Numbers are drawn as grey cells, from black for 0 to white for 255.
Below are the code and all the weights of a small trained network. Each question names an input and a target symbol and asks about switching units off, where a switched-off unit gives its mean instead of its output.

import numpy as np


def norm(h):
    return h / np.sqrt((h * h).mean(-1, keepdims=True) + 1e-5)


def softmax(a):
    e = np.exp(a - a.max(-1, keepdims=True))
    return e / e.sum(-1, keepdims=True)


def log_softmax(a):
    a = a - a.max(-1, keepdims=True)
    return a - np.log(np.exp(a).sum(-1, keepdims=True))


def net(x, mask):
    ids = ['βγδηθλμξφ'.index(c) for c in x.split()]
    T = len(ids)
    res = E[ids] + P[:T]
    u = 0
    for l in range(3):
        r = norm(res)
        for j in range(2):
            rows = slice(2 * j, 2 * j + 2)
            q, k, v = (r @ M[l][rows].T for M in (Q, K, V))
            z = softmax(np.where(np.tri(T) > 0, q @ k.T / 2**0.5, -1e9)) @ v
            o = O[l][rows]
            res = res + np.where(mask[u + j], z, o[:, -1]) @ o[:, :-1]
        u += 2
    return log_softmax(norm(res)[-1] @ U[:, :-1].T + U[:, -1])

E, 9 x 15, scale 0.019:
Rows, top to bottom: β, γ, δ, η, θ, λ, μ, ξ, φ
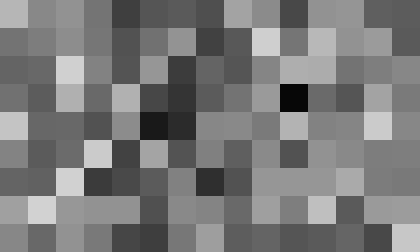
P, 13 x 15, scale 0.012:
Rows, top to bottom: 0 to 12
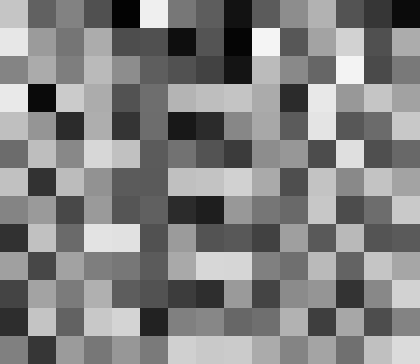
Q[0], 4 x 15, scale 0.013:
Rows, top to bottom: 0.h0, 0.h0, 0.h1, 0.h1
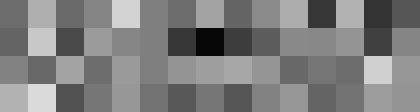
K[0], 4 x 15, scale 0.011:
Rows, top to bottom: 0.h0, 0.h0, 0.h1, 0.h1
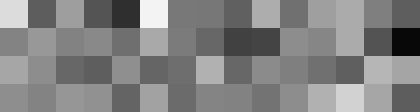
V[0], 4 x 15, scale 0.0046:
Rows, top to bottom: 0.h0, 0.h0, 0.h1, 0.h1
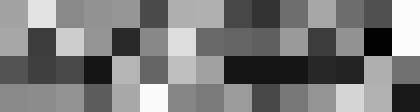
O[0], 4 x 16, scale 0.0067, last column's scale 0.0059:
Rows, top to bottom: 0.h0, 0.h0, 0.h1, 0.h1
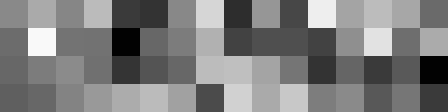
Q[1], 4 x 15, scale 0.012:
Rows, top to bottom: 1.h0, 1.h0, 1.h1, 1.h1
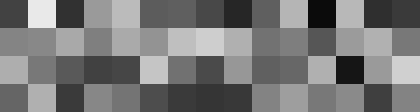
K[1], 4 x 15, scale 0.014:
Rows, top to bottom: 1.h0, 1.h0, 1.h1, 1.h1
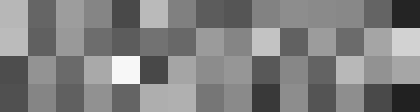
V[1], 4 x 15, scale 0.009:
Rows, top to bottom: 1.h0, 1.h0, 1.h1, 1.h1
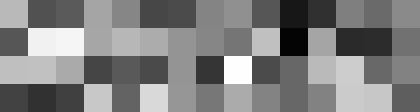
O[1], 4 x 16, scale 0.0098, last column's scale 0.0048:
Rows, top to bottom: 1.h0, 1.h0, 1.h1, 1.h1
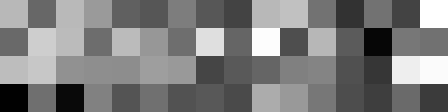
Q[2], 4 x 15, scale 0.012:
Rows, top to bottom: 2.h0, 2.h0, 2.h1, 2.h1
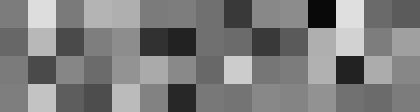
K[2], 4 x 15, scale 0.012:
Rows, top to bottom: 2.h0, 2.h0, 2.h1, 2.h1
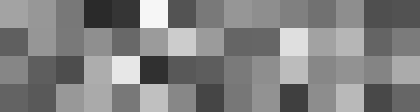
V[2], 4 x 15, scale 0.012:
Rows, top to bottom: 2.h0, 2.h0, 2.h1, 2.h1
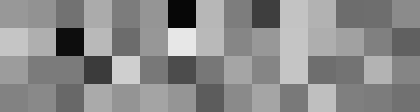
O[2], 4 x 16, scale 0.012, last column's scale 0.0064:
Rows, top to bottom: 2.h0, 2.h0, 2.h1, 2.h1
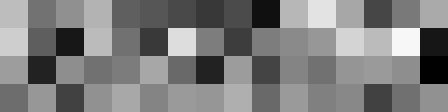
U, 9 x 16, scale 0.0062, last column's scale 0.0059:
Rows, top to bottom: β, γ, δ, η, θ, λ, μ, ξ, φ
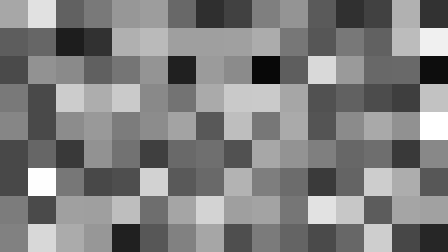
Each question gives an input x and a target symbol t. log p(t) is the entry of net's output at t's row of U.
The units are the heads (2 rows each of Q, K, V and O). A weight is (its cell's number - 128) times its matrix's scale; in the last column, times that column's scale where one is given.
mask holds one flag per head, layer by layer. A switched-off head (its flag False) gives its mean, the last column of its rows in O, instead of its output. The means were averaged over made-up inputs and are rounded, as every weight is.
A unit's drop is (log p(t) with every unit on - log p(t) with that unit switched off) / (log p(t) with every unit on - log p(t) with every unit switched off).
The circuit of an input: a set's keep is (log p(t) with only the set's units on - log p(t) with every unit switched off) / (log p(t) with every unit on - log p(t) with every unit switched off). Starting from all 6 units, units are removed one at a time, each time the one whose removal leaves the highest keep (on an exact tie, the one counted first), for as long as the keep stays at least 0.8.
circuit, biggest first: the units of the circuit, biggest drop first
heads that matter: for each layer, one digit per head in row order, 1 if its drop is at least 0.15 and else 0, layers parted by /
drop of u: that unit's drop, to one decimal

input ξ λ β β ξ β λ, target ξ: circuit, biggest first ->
1.h0, 2.h0
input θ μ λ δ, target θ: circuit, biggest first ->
2.h1
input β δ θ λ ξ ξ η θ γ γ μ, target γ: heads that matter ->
00 / 10 / 10
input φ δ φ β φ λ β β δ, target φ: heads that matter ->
10 / 00 / 00
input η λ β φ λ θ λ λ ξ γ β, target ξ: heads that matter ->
00 / 10 / 00
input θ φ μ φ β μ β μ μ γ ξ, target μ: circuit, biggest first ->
2.h0, 1.h0
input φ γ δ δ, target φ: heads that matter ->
11 / 00 / 01
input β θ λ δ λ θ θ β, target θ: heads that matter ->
00 / 10 / 00
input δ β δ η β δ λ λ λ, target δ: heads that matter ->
00 / 10 / 10
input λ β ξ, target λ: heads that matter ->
00 / 01 / 00
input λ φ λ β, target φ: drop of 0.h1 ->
0.1
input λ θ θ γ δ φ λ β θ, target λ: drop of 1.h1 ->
0.9
